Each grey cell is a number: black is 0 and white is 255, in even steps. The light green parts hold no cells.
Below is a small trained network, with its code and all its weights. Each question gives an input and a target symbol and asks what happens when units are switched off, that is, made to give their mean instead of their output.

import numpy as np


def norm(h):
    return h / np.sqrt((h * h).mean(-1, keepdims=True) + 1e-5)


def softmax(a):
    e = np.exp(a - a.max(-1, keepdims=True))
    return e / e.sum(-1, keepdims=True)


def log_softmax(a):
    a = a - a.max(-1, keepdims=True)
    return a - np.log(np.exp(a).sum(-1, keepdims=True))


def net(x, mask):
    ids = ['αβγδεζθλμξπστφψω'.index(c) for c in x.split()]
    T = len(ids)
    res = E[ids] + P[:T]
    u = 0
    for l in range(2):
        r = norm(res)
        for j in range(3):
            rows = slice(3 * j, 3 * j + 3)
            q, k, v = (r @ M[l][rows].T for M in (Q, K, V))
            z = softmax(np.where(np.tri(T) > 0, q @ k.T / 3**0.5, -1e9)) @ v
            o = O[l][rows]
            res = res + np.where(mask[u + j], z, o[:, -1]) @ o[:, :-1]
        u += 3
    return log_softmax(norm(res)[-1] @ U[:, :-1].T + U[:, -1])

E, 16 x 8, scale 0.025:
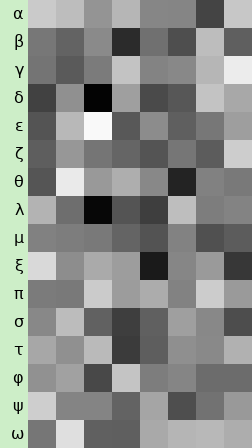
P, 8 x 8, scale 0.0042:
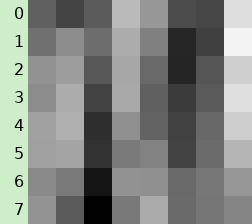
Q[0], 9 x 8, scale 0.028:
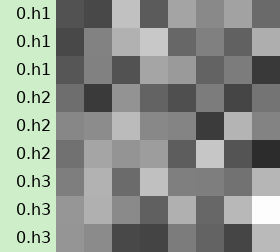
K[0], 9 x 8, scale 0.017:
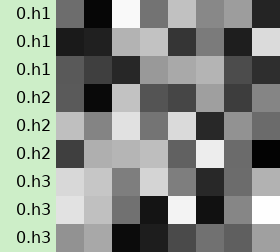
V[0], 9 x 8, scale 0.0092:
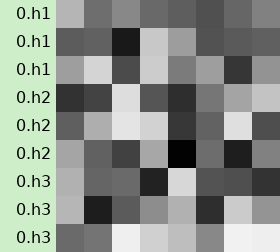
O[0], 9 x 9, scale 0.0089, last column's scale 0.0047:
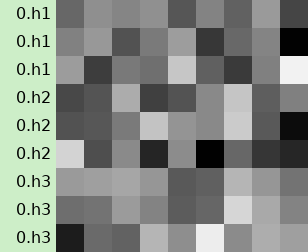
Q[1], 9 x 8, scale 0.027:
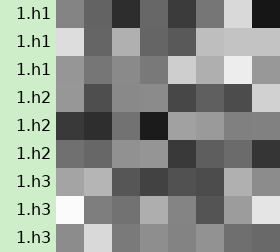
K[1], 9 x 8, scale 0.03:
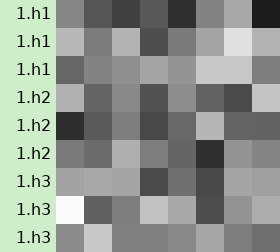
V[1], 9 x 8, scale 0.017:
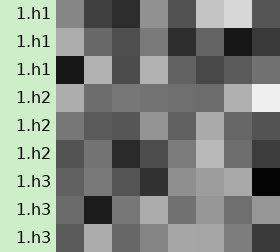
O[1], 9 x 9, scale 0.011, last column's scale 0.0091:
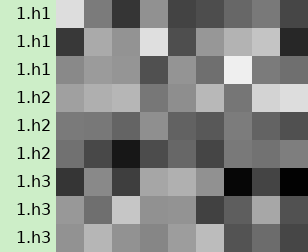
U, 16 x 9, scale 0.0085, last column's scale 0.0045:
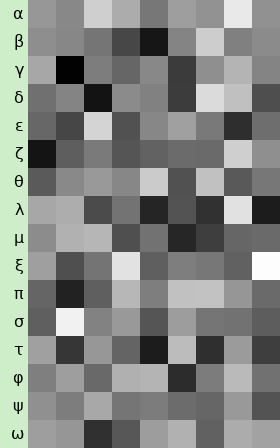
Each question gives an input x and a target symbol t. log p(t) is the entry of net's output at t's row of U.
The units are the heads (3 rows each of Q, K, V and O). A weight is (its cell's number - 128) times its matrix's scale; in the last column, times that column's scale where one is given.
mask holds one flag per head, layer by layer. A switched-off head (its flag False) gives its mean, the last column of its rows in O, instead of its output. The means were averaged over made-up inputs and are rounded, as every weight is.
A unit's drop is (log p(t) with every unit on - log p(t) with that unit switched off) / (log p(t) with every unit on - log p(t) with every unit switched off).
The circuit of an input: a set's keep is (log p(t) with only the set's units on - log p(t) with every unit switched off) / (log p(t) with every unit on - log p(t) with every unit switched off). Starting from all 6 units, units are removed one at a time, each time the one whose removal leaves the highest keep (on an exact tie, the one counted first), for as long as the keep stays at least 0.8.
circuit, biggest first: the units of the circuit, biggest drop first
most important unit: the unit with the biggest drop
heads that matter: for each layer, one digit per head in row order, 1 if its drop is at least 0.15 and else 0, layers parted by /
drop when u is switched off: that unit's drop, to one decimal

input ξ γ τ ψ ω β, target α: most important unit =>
1.h2
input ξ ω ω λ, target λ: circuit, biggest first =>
[1.h1; 0.h2; 0.h3]
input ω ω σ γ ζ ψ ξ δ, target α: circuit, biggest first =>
[1.h2; 0.h3]
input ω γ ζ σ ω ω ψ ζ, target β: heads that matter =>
011 / 001
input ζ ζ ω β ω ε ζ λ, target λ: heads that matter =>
011 / 100
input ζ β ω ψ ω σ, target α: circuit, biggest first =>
[0.h3; 1.h2]
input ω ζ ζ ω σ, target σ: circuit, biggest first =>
[1.h1; 1.h3; 0.h3]
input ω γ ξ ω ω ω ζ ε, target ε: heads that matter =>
010 / 101
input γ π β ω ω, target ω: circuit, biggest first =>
[0.h2; 0.h3; 1.h1]
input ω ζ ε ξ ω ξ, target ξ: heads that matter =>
010 / 100
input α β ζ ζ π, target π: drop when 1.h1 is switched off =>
0.2
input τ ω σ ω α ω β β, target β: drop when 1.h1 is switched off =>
0.4
